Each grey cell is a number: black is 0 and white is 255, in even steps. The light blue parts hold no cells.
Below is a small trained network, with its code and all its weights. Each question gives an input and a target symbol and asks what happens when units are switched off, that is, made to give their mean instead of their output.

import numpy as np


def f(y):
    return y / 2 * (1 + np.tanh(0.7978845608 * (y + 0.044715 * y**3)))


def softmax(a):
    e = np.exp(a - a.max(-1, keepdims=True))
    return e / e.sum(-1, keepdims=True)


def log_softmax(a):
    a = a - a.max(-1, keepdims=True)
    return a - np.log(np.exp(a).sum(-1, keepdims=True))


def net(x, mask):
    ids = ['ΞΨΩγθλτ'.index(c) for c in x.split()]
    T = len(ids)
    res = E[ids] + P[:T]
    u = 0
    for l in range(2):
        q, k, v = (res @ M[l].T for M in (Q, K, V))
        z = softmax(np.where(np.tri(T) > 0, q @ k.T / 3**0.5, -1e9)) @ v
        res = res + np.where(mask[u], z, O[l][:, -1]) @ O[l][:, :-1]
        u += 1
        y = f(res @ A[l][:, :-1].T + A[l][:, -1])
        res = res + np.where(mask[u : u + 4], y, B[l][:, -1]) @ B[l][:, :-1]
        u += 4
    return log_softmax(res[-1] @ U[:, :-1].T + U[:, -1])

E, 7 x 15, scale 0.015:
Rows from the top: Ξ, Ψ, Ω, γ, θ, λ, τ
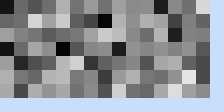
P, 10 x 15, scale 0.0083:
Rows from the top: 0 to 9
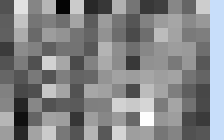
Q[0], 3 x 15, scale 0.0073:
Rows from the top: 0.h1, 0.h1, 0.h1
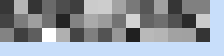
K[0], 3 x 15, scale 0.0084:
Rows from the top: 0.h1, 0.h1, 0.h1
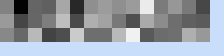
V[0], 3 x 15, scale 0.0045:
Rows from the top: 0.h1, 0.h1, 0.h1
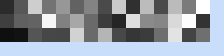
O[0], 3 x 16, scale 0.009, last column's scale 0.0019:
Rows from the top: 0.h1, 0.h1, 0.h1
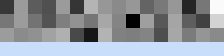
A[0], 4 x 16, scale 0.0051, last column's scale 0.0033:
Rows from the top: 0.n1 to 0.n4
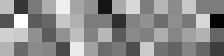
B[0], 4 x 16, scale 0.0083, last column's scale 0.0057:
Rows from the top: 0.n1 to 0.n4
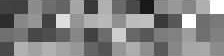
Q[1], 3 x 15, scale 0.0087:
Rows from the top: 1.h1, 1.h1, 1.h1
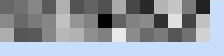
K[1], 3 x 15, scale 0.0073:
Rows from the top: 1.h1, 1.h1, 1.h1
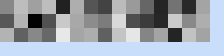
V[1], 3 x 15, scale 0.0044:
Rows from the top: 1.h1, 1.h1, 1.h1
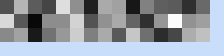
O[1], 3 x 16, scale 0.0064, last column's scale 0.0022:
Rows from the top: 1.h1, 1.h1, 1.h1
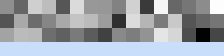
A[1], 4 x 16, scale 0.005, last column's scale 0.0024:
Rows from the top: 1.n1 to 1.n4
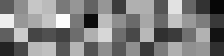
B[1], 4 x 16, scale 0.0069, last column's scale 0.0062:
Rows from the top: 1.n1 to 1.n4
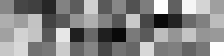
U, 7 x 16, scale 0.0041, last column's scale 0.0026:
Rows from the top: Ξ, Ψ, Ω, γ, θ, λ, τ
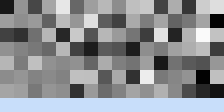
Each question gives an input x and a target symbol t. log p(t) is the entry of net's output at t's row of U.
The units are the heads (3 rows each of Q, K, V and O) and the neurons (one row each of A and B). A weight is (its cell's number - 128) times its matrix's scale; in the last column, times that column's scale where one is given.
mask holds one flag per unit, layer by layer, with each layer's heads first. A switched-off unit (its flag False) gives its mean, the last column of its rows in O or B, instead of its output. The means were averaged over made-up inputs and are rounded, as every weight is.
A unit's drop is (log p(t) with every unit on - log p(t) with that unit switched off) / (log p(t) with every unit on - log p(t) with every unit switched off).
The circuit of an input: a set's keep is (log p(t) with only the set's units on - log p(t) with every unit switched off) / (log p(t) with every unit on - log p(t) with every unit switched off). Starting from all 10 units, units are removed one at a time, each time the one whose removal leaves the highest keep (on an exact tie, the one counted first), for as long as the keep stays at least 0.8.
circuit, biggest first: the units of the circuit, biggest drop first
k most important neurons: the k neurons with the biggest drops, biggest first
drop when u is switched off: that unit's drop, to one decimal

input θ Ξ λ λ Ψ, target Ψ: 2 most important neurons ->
1.n1; 1.n2
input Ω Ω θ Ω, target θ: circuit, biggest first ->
0.h1; 1.h1; 1.n2
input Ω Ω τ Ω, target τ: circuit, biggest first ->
0.h1; 1.h1; 0.n1
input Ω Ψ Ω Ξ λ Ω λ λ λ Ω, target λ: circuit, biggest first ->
0.h1
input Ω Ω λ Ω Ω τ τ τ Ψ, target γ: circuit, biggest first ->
0.n1; 0.h1; 1.n4
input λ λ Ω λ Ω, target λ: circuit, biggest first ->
0.h1; 0.n1
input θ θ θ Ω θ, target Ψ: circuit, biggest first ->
1.h1; 1.n1; 0.h1; 1.n2
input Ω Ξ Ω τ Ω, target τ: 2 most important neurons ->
0.n1; 1.n3
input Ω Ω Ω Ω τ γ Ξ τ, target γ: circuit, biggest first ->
0.n1; 1.n4; 0.h1
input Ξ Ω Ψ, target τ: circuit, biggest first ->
1.h1; 0.h1; 0.n2
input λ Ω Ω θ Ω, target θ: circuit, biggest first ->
0.h1; 1.n2; 1.h1
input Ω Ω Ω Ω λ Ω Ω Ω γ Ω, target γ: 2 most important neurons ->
1.n3; 0.n1
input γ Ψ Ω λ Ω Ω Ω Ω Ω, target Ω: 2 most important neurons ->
0.n1; 1.n4
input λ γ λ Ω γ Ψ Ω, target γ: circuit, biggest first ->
1.h1; 1.n3; 0.h1
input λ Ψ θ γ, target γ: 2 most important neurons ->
1.n3; 1.n4
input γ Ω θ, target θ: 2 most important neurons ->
1.n2; 0.n1
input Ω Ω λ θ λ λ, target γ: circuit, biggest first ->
0.n1; 1.n4; 0.h1
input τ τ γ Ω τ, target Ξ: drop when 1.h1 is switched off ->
0.4
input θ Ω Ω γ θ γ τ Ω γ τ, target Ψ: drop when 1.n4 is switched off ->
0.2
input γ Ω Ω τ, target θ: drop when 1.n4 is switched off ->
0.0
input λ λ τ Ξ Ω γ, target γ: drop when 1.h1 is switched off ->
1.2
